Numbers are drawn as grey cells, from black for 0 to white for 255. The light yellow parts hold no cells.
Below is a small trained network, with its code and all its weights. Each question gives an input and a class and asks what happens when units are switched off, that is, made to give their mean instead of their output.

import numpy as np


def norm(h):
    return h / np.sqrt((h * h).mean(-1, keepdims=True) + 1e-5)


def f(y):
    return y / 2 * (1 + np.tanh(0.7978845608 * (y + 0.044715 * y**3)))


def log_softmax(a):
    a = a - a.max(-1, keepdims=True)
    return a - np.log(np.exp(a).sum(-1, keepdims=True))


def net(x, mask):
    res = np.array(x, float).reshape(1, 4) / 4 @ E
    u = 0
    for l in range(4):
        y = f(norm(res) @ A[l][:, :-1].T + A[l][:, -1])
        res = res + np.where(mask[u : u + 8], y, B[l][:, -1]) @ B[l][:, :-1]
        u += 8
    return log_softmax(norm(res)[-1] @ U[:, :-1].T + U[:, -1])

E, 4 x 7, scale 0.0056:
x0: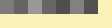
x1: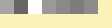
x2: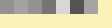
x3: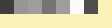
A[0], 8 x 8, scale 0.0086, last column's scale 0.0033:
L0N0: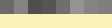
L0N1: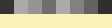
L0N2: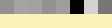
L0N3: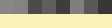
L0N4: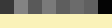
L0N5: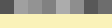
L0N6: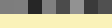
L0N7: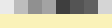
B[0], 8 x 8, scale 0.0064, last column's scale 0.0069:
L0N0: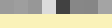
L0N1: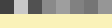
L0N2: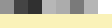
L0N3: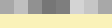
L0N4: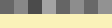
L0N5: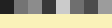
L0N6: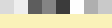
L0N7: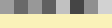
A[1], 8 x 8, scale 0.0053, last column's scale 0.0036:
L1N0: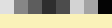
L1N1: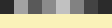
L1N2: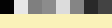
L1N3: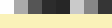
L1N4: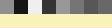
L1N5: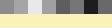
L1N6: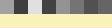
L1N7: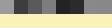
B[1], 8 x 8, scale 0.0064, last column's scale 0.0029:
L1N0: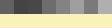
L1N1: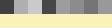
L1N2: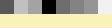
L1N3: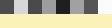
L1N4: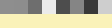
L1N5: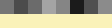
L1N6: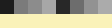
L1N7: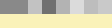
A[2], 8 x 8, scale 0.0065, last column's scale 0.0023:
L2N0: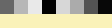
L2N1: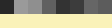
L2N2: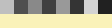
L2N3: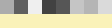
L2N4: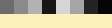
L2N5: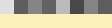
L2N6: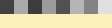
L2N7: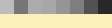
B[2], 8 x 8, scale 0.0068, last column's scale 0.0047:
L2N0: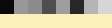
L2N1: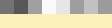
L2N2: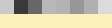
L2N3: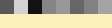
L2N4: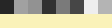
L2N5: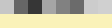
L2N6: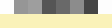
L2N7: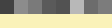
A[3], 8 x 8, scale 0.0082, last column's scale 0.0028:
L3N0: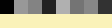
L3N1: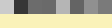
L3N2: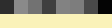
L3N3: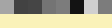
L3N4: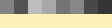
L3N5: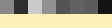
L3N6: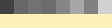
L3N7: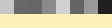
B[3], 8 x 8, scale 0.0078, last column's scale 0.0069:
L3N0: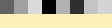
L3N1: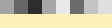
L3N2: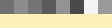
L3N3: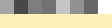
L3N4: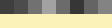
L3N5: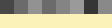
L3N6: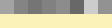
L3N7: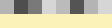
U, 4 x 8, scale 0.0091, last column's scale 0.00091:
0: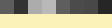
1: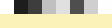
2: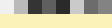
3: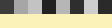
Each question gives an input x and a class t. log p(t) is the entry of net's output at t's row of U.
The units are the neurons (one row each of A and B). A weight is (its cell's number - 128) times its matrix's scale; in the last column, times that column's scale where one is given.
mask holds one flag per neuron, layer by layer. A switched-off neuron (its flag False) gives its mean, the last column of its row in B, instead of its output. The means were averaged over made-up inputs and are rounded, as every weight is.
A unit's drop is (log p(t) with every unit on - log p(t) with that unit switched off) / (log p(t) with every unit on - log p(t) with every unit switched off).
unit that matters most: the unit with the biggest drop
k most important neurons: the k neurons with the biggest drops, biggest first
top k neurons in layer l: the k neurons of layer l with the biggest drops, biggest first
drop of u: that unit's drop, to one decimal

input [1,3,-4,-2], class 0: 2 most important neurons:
[L0N2; L1N4]
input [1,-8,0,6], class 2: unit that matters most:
L0N6
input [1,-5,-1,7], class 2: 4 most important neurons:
[L0N6; L0N0; L0N7; L2N6]
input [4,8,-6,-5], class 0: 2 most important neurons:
[L1N4; L1N6]
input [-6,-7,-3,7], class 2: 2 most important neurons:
[L0N6; L0N0]
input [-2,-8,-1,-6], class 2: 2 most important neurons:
[L0N6; L1N3]
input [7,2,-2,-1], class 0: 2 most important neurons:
[L0N2; L0N6]
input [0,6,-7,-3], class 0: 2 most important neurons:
[L1N4; L0N2]
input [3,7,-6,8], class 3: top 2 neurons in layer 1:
[L1N3; L1N2]
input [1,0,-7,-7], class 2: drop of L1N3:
0.9
